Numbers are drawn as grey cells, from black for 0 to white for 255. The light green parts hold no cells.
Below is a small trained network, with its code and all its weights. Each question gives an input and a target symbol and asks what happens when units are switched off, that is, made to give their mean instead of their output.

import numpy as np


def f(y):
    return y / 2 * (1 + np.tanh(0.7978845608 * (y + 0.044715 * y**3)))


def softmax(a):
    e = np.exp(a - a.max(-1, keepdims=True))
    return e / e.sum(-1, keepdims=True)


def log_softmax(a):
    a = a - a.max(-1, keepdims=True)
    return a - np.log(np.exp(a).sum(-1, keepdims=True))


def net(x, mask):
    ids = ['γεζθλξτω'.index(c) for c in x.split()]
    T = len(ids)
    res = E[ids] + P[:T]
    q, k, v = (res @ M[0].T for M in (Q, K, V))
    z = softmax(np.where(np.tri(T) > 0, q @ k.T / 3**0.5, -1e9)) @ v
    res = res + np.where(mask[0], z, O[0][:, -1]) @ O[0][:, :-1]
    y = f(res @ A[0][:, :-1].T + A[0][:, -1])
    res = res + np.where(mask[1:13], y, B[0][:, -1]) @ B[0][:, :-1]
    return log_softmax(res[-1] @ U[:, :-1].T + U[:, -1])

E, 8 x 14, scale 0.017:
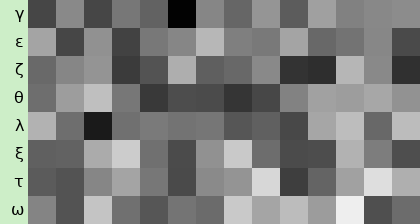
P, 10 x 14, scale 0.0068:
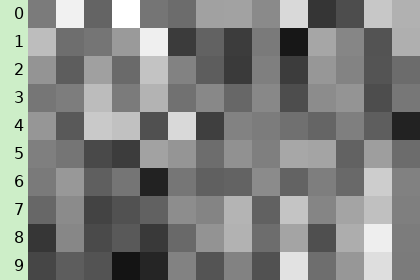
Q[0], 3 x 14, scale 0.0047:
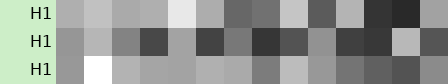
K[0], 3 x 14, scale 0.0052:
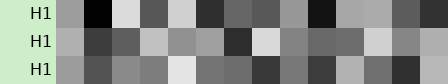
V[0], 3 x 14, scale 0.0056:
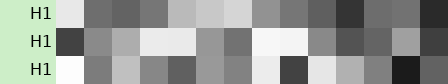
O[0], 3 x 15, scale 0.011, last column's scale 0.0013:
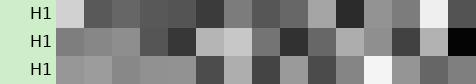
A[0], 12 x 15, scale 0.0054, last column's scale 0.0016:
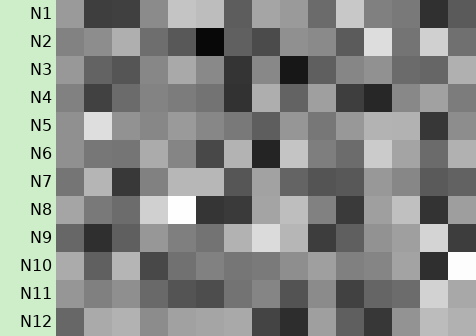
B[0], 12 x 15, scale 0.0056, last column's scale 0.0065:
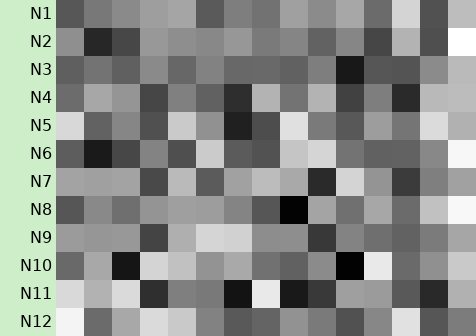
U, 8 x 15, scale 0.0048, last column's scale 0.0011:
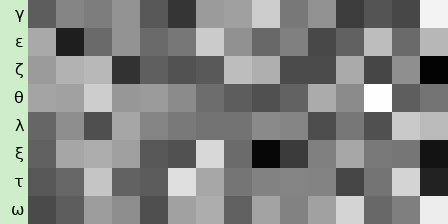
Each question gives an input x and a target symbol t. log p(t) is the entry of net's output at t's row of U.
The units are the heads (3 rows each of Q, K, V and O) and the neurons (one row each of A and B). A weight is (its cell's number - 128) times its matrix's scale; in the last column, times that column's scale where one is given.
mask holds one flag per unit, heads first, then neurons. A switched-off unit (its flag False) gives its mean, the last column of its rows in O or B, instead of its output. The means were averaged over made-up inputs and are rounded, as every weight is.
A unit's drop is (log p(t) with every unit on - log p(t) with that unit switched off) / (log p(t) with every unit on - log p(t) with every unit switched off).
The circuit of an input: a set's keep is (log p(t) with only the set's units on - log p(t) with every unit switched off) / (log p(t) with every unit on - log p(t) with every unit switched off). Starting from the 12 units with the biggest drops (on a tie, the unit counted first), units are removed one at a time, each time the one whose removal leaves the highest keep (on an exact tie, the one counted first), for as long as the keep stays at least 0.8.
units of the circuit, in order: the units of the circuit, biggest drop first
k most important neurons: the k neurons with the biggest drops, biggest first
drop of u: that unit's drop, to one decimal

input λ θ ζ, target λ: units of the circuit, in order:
H1; N8; N10
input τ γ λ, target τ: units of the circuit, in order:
H1
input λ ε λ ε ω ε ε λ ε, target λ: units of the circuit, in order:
H1; N8; N10; N4
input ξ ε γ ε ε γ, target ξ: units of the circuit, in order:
H1; N6
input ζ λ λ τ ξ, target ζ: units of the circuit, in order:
H1; N4; N11; N2
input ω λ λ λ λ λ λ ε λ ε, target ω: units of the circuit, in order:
H1; N2; N6
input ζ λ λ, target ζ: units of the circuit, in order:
H1; N11; N4; N6
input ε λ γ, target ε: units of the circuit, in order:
H1; N2
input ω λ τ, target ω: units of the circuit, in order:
H1; N6
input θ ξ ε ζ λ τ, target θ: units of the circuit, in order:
H1; N1; N6
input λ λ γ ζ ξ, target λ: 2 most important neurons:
N8; N4
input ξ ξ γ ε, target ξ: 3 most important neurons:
N6; N5; N2
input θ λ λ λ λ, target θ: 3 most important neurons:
N1; N6; N8
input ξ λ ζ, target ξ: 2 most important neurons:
N6; N5
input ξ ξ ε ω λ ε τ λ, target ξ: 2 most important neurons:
N6; N5
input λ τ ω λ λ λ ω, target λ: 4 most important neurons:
N8; N10; N11; N5
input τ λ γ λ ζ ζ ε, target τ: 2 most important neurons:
N4; N2
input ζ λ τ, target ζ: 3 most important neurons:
N4; N11; N6
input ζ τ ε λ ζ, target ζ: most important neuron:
N4
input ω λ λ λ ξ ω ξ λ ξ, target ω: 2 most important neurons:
N6; N11
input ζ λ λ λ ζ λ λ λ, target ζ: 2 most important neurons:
N11; N4
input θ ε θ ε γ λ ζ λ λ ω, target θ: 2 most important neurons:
N1; N6
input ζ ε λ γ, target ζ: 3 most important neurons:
N11; N4; N6
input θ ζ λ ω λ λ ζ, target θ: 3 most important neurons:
N1; N6; N8
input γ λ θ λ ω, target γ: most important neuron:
N1
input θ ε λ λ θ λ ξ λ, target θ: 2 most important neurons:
N1; N6
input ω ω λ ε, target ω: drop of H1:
0.8
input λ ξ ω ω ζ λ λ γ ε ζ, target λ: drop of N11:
0.2
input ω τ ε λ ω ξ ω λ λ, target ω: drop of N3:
0.0
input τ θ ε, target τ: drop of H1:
1.5
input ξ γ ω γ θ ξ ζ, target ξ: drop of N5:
0.1
